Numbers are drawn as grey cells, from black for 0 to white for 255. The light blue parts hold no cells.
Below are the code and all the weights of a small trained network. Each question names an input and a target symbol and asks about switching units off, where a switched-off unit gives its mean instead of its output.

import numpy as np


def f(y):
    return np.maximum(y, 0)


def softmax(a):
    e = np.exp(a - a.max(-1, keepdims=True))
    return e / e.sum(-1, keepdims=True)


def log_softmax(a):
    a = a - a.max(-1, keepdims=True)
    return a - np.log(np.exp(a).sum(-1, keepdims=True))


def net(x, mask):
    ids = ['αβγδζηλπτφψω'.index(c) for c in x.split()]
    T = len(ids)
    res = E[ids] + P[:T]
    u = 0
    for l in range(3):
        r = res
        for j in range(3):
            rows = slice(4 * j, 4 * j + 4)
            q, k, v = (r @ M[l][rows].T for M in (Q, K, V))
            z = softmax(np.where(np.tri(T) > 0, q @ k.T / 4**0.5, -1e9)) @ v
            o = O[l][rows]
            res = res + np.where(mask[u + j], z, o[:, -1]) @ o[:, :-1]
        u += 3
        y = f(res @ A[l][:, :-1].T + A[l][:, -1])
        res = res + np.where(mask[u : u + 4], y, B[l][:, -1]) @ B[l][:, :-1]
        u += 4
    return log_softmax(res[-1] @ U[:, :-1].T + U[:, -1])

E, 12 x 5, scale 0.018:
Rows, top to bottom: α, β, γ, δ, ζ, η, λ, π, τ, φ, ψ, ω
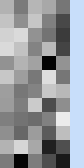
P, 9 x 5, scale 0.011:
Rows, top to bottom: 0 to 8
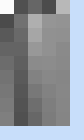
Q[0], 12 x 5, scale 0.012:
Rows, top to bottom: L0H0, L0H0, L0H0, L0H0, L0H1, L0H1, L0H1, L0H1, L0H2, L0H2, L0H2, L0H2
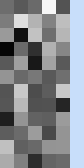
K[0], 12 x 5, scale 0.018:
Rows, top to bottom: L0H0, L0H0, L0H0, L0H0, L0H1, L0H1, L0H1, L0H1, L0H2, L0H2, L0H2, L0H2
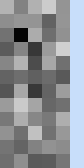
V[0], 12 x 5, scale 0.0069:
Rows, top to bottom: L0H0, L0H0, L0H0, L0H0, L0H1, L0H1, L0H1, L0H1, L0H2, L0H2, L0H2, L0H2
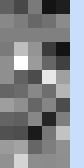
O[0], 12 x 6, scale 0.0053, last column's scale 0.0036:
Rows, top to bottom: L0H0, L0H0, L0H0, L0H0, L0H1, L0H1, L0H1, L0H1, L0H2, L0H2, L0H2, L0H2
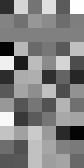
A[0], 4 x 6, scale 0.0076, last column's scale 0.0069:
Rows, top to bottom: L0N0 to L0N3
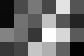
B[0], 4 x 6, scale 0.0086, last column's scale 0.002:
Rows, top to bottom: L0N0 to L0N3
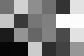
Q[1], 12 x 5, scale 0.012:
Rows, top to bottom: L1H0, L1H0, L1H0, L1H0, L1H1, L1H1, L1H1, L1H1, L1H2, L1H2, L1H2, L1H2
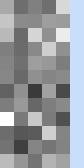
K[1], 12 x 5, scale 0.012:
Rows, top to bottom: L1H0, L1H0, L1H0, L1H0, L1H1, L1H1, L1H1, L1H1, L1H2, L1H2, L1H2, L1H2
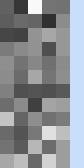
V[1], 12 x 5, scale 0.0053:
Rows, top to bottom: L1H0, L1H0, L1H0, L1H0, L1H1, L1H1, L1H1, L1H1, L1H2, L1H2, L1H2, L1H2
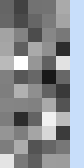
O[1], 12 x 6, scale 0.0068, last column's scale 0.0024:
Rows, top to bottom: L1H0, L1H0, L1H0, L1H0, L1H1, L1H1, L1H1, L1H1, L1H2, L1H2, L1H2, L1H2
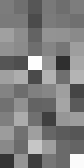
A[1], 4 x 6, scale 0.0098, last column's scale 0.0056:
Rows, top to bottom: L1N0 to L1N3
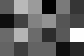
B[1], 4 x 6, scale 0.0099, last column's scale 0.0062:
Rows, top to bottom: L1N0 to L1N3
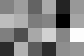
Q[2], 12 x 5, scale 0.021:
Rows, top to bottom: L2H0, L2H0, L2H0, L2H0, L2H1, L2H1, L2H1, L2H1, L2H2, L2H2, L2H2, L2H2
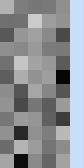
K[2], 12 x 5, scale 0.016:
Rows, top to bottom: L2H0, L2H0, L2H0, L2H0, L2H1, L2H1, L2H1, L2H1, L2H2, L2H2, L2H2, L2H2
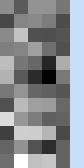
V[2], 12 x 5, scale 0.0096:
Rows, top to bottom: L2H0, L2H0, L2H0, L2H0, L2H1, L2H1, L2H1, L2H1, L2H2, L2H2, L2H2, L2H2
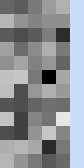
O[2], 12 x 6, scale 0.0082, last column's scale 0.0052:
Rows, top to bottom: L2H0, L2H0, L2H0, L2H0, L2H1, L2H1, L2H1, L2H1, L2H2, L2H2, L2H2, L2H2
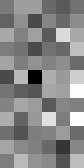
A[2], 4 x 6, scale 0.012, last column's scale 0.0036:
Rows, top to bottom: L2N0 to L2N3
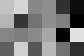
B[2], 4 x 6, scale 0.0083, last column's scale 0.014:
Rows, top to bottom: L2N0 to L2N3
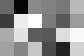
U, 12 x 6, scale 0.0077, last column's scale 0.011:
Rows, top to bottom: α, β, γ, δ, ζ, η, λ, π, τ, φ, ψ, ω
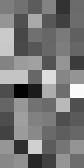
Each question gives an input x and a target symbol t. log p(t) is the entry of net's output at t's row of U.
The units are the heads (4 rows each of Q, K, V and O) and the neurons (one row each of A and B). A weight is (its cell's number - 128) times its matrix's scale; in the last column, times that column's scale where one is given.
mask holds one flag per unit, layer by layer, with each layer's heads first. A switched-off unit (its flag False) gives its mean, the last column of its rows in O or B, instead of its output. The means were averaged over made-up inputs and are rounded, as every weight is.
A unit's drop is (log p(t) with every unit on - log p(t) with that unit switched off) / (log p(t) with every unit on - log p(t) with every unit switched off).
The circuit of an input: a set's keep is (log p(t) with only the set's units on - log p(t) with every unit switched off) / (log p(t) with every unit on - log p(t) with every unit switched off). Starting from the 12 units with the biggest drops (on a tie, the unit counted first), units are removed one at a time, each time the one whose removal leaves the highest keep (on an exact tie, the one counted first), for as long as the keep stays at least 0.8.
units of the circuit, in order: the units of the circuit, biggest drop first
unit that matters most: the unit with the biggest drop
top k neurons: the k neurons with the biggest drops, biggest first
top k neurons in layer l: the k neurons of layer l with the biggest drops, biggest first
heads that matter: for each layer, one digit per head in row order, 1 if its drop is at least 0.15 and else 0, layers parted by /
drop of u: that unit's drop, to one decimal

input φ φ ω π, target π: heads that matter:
110 / 000 / 101
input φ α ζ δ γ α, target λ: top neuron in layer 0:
(L0N1)
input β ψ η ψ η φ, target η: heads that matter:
011 / 000 / 001
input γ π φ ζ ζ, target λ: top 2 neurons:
(L1N1; L2N2)
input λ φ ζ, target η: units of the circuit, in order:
(L0H0; L2H2)
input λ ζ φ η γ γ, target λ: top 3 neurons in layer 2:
(L2N2; L2N3; L2N1)
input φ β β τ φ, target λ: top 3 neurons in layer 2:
(L2N2; L2N3; L2N1)
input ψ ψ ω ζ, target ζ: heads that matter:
110 / 011 / 111
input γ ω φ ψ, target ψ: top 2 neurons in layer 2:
(L2N2; L2N0)
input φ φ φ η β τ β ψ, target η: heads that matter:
100 / 000 / 001
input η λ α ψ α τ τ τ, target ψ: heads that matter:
101 / 001 / 010
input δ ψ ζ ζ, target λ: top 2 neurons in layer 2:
(L2N2; L2N3)
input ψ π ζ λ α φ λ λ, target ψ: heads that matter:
100 / 001 / 010
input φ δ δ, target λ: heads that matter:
111 / 000 / 001
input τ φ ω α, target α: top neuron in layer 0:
(L0N3)
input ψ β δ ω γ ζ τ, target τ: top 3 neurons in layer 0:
(L0N0; L0N2; L0N3)
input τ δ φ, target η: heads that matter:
111 / 000 / 001
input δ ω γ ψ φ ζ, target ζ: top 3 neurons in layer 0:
(L0N3; L0N1; L0N0)
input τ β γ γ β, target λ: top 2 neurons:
(L0N1; L2N2)
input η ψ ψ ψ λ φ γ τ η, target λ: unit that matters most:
L0H0
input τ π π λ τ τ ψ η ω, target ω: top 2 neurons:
(L1N1; L2N2)
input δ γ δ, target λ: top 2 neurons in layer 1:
(L1N0; L1N3)
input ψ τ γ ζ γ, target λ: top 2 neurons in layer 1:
(L1N1; L1N0)
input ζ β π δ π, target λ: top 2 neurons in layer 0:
(L0N0; L0N1)
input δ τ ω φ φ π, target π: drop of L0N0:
0.1
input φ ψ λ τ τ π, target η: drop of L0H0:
0.1
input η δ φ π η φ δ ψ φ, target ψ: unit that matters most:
L0H0
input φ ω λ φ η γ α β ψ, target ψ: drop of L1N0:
0.2
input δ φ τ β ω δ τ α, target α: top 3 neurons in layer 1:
(L1N1; L1N3; L1N2)
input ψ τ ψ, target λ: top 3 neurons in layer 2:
(L2N2; L2N3; L2N1)
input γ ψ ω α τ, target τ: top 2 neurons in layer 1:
(L1N1; L1N2)
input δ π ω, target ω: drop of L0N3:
0.4
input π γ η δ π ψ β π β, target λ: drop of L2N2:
0.3
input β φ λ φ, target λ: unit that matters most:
L0H0
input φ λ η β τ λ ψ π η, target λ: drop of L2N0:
-0.1
